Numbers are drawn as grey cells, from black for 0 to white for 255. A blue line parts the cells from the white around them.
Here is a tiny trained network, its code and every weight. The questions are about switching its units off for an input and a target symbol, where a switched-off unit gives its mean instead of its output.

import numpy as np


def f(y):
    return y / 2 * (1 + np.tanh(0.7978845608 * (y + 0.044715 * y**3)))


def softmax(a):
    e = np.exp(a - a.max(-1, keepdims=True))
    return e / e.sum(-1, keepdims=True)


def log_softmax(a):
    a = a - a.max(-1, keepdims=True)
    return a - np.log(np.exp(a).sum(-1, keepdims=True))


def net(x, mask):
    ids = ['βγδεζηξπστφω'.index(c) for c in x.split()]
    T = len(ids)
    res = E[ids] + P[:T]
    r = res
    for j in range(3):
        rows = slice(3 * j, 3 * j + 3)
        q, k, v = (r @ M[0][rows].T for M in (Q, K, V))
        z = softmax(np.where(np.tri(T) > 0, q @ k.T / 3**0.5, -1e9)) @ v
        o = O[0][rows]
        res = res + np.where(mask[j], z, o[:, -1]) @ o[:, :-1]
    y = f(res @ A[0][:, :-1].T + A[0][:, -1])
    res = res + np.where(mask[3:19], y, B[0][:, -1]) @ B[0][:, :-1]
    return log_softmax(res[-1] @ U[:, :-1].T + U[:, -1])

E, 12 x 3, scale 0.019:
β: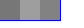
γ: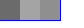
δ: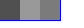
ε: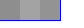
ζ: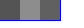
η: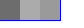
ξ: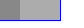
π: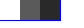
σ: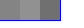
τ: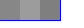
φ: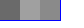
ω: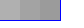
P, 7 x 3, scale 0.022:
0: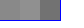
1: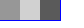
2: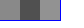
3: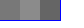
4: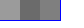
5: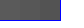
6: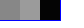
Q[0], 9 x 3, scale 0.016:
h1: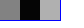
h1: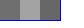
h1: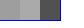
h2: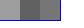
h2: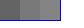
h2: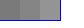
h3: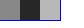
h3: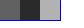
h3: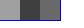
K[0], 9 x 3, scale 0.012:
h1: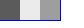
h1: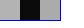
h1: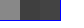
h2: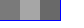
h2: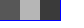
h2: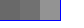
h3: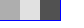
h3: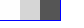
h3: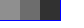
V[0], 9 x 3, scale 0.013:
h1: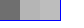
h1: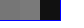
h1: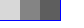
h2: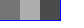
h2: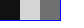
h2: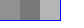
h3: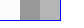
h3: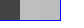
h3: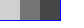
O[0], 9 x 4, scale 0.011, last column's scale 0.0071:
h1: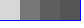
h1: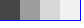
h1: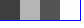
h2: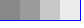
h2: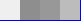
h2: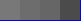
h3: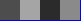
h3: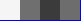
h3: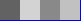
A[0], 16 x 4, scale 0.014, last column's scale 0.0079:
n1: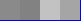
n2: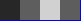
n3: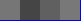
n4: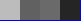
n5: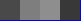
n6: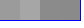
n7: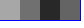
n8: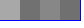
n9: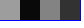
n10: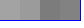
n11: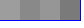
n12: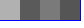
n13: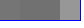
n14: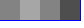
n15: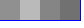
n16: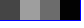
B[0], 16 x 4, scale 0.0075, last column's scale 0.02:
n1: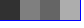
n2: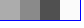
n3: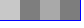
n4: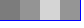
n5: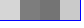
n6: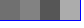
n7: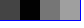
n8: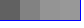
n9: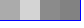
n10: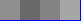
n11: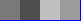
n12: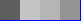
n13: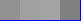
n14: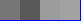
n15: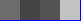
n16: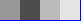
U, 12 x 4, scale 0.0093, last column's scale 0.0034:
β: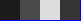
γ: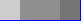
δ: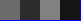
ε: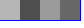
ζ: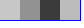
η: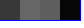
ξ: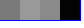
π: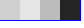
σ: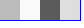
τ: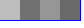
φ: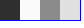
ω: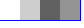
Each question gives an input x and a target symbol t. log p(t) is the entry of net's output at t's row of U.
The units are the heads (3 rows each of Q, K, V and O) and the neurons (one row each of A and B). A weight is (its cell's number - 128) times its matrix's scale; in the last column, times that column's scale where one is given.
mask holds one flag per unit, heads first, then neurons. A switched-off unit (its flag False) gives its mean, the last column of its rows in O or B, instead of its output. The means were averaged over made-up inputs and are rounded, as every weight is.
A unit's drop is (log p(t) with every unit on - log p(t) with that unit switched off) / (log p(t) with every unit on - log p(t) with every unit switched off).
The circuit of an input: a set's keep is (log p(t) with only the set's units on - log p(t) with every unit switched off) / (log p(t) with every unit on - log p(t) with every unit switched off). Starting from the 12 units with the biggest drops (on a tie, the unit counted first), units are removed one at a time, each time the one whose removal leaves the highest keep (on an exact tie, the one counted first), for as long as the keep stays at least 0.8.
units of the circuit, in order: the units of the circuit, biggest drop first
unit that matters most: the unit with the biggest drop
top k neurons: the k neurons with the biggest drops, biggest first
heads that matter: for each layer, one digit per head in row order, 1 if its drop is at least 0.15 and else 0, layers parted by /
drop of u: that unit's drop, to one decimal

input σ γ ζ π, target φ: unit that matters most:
h1
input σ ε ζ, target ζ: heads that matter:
101
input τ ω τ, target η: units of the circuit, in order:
h3, h1, n7, n5
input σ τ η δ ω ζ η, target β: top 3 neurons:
n1, n5, n11
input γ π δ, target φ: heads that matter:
001
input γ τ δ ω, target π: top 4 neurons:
n9, n12, n4, n15
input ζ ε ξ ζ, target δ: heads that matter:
101
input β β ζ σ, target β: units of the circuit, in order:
h3, n5
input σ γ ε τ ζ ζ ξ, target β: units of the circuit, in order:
h3, n1
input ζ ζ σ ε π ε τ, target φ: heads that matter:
000
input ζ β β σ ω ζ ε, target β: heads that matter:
001
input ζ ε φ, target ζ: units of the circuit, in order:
h3, h1
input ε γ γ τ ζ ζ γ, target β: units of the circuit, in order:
h3, h1
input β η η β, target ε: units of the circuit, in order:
h1, n7, h3
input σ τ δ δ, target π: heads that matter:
111
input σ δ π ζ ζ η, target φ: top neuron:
n1
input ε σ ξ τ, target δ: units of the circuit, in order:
n7, h1, h3
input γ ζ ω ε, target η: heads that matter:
101
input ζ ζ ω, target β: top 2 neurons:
n1, n5
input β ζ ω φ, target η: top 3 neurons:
n7, n5, n2
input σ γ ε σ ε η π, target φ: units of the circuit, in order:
h1
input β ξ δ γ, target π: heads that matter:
111
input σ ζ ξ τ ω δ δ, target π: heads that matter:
101
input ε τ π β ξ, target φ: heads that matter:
000
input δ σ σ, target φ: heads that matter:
000
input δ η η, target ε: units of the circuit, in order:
n7, h1, h3
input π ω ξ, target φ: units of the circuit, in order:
h3
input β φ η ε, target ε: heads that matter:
101
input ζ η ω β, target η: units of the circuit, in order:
h1, n7, h3, n5
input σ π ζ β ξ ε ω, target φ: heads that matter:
100
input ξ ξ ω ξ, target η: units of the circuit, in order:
h1, n7, h3, h2
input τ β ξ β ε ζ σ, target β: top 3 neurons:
n1, n5, n11
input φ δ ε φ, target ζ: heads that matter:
100
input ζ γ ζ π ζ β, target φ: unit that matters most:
n1
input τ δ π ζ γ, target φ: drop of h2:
-0.1
